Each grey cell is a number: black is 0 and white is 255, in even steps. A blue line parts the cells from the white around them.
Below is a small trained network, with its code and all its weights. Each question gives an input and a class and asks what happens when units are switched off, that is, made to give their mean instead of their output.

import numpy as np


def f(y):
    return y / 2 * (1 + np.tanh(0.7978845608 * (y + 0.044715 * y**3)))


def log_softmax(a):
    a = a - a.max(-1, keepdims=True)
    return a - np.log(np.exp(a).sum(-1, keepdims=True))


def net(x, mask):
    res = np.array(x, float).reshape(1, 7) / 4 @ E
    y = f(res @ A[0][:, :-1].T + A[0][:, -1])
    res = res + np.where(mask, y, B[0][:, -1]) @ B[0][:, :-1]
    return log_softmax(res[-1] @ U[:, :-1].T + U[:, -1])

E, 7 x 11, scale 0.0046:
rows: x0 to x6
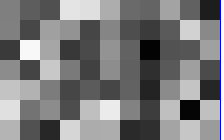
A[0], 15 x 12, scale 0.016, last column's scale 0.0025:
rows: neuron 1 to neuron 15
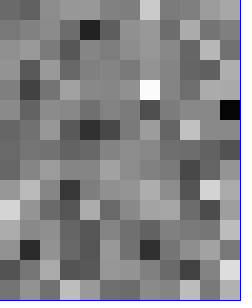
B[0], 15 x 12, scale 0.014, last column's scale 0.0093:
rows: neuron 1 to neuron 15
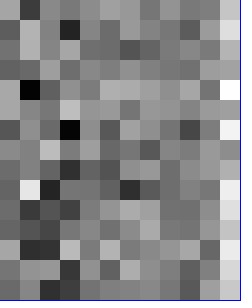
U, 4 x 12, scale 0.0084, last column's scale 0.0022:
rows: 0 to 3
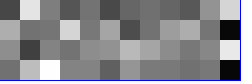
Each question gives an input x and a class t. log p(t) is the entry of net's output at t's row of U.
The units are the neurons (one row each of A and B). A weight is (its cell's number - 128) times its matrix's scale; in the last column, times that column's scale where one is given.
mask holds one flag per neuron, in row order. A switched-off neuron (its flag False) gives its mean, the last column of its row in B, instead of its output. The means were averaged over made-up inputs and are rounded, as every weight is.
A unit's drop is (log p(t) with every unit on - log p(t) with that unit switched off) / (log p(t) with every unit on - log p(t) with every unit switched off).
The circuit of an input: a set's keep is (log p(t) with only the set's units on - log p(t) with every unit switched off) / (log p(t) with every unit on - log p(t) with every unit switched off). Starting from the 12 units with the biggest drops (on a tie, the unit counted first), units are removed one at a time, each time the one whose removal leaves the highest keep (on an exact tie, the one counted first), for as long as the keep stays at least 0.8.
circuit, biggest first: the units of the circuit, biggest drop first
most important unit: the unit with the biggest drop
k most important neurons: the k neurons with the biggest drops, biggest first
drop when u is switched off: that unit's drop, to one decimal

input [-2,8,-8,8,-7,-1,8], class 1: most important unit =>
neuron 13
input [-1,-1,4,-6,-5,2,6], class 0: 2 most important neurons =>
[neuron 13; neuron 10]
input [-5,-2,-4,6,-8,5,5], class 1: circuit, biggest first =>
[neuron 7; neuron 11; neuron 2]
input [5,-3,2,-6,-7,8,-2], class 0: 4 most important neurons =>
[neuron 10; neuron 3; neuron 13; neuron 9]
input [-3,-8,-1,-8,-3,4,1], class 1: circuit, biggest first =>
[neuron 5; neuron 10; neuron 7]
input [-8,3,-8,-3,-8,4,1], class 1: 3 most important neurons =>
[neuron 10; neuron 7; neuron 3]
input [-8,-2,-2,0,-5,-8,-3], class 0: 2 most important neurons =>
[neuron 2; neuron 7]
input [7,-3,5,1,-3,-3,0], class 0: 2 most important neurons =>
[neuron 5; neuron 13]
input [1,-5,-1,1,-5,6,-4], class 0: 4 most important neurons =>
[neuron 10; neuron 13; neuron 3; neuron 9]
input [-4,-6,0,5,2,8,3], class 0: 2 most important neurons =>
[neuron 10; neuron 5]
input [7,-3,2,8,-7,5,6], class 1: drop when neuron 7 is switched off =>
0.2
